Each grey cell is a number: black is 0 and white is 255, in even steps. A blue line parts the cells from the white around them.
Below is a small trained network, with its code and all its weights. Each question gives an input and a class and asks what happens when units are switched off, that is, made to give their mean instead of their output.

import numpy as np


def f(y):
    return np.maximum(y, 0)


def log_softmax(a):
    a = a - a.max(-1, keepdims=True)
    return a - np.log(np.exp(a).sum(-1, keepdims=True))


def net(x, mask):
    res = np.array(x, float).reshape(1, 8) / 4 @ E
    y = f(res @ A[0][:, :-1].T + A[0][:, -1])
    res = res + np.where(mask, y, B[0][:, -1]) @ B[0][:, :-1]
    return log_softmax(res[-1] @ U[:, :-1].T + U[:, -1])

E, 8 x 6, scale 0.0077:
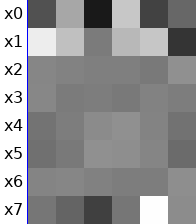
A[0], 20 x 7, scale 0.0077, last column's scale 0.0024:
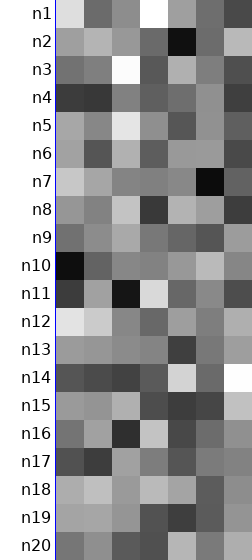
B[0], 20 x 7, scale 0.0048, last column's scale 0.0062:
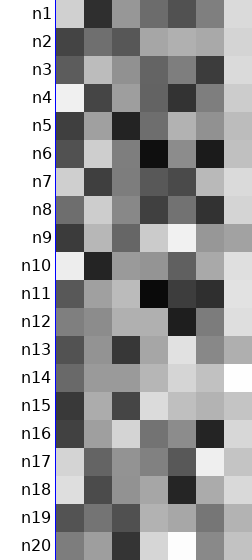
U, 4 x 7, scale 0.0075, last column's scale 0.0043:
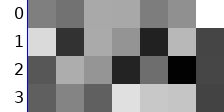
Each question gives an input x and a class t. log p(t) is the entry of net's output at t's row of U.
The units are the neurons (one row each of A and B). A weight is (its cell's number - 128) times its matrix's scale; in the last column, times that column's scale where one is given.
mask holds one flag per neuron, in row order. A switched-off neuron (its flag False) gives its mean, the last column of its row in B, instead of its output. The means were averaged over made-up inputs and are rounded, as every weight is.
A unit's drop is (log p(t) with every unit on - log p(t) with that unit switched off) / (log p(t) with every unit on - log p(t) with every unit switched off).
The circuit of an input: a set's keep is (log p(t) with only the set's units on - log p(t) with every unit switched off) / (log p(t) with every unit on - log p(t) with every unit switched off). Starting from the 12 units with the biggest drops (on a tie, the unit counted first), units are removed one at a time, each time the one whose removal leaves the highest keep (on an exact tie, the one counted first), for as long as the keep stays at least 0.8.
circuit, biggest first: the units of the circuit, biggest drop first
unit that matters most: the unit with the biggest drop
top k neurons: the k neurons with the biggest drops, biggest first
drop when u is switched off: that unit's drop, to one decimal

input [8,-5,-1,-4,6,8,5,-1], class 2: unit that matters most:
n11
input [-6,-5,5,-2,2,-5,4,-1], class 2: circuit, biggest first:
n6, n8
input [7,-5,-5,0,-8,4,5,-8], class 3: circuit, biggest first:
n2, n13
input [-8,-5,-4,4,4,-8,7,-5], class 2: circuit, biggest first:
n6, n8
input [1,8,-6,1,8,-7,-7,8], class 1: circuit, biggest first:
n1, n18
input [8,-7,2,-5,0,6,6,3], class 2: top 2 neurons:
n11, n16
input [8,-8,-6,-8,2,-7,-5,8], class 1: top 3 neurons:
n10, n4, n11
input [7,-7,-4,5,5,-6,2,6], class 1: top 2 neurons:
n10, n4
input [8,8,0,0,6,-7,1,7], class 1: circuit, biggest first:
n18, n1
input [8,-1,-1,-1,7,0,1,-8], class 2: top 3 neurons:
n11, n16, n14
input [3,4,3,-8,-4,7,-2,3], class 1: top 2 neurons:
n18, n1
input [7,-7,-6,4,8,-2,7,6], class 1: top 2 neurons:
n10, n4
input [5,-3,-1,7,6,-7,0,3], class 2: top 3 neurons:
n11, n16, n18
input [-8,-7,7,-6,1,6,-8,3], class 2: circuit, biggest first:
n6
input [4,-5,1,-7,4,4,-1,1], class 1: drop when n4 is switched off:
0.2
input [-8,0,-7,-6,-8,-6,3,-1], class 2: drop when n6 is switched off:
0.1
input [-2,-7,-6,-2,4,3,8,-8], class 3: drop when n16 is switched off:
0.0
